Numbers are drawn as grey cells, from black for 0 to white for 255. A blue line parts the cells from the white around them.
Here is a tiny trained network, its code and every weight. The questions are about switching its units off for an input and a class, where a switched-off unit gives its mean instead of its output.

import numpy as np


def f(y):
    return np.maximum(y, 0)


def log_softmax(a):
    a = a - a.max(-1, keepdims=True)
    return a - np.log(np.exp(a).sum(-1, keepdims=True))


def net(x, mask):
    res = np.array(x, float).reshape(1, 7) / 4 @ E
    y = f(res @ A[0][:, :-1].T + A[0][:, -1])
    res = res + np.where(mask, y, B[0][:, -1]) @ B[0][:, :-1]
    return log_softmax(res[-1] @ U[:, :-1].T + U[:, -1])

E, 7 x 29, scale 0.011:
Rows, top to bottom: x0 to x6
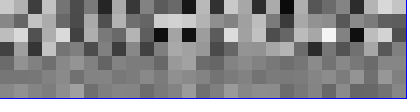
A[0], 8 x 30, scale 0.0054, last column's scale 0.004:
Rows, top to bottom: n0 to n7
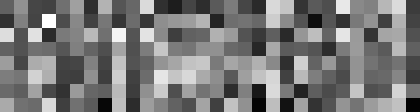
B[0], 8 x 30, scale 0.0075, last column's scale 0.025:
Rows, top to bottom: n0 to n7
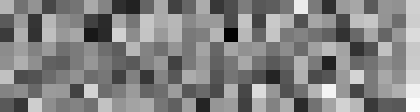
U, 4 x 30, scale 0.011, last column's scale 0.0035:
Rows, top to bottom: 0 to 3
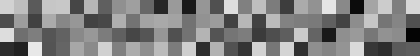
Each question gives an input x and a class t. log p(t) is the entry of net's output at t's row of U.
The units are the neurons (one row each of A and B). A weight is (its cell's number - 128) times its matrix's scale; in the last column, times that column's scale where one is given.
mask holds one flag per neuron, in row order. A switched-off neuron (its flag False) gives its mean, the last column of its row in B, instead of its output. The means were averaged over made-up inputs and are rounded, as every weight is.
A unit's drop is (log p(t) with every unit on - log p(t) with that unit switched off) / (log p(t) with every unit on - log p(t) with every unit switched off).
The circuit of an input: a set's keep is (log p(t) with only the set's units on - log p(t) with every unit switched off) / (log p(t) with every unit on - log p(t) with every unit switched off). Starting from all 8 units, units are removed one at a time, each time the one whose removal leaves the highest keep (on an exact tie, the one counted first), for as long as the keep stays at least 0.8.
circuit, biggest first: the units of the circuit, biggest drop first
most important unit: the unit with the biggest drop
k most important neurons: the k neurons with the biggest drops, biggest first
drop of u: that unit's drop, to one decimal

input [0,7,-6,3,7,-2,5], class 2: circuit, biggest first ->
[n5]
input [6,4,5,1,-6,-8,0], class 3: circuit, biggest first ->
[n7; n6]
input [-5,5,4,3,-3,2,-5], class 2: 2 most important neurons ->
[n7; n6]
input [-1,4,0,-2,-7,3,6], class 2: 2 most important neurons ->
[n7; n1]
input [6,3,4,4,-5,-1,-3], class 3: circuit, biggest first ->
[n7; n6]
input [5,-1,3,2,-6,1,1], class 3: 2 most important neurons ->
[n7; n6]
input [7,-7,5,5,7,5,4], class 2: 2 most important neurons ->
[n0; n6]
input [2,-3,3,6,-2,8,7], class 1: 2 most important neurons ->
[n6; n1]
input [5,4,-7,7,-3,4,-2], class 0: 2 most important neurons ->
[n6; n3]
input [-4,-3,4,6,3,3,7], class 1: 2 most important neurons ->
[n7; n6]
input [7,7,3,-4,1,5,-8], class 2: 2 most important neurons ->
[n4; n5]
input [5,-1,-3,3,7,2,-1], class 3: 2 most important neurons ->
[n7; n2]
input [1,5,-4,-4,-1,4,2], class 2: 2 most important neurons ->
[n5; n1]
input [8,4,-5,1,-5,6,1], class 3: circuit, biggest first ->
[n7]
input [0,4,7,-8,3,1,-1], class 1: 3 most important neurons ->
[n2; n6; n3]
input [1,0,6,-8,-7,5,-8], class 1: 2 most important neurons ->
[n2; n6]
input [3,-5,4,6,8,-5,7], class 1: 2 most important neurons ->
[n6; n1]
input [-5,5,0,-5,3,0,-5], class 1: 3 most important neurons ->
[n7; n0; n2]
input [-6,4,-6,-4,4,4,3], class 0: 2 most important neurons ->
[n6; n7]
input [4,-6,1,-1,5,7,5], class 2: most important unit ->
n0
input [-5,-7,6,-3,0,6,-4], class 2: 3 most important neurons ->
[n6; n7; n0]
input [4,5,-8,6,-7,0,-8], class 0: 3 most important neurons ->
[n6; n3; n2]
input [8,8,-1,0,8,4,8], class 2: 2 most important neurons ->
[n5; n4]
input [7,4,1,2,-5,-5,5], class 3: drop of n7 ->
0.8
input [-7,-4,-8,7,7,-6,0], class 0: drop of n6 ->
0.6
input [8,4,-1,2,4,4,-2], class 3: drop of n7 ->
1.1
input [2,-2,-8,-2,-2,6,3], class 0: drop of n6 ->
0.7
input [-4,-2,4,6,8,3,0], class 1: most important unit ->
n7
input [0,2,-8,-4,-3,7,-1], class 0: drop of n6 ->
0.6
